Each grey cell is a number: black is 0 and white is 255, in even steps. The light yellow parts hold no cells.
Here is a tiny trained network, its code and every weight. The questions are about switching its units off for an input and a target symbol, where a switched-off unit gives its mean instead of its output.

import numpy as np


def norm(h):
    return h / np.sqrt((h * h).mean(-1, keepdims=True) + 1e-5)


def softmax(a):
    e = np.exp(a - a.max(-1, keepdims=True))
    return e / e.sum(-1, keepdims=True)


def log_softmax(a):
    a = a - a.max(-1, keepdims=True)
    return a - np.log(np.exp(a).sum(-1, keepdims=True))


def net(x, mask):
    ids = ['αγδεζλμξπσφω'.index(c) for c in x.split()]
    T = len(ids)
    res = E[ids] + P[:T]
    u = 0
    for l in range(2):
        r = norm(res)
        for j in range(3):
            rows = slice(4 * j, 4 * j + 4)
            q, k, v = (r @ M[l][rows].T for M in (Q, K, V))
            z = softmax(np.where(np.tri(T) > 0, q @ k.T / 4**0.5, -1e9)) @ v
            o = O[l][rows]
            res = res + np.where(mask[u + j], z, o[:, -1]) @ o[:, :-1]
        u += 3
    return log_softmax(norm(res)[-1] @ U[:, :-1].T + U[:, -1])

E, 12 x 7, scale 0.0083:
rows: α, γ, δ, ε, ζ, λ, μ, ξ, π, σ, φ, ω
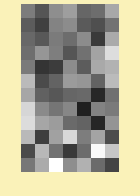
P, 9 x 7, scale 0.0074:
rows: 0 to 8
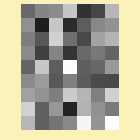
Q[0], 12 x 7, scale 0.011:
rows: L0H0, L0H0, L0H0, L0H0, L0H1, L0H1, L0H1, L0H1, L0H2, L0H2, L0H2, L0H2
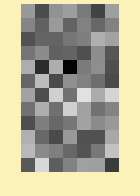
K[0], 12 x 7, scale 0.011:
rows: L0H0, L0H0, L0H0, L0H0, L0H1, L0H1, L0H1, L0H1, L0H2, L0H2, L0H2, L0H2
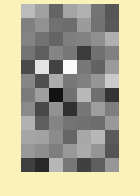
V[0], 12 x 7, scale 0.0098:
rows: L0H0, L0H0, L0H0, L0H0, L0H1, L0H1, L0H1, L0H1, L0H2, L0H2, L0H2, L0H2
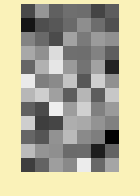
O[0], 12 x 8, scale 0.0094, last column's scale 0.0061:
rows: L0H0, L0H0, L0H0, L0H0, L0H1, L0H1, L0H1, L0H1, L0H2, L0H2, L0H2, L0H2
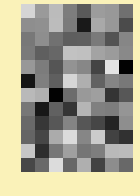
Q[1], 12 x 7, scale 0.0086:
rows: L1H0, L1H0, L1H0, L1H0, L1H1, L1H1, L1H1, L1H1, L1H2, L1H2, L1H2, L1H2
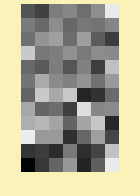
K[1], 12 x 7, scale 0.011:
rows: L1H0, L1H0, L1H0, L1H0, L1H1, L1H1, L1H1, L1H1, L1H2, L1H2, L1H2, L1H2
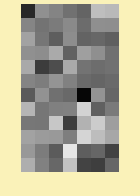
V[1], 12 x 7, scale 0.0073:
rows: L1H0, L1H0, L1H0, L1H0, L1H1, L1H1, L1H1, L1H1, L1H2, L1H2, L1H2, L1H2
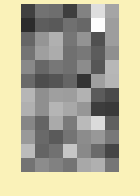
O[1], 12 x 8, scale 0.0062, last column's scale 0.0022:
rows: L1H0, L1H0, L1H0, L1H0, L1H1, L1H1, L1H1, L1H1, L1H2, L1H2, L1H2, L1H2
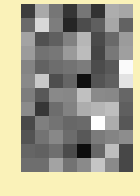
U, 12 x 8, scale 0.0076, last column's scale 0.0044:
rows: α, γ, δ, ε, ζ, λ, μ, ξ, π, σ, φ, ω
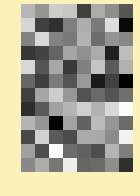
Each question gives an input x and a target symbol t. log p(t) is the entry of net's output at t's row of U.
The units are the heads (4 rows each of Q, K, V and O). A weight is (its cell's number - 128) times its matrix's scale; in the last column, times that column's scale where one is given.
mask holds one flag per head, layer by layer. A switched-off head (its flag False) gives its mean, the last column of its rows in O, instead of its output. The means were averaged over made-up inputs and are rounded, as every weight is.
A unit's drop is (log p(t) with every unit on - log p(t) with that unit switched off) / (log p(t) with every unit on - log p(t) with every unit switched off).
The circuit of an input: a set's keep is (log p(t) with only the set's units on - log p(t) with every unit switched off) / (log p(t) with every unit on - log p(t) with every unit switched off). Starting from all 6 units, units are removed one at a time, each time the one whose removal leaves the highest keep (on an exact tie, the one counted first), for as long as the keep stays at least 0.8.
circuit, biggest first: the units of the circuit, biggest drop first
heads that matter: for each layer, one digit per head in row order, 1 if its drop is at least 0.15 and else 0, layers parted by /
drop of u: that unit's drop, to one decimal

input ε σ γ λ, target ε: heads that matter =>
011 / 000
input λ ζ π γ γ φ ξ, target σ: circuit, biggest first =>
L0H2
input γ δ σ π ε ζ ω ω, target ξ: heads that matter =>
100 / 010
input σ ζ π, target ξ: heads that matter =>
010 / 000
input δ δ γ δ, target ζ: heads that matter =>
010 / 000
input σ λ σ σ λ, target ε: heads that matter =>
001 / 000
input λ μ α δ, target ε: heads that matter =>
010 / 000
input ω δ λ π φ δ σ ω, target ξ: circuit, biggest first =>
L0H0, L1H2
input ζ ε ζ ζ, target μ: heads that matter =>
010 / 000
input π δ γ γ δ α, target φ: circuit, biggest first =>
L0H1, L0H0
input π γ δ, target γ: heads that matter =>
101 / 000
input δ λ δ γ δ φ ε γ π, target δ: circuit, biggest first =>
L0H1, L0H2
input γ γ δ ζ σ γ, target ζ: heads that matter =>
110 / 000
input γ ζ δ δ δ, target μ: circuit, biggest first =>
L0H1, L1H1
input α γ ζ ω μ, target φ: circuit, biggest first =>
L0H1
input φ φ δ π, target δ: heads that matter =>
001 / 000
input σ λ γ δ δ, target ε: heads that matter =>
011 / 000
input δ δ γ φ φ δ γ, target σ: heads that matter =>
001 / 000
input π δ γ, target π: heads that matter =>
011 / 000
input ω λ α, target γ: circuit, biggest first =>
L0H1
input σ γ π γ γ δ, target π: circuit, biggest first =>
L0H2, L0H1
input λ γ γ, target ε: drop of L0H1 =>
1.0
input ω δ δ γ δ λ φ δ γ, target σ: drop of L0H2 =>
0.4
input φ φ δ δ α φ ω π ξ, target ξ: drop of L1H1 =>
0.2
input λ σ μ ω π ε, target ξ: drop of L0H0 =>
0.1
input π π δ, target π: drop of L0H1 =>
0.3
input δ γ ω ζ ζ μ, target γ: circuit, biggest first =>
L0H1
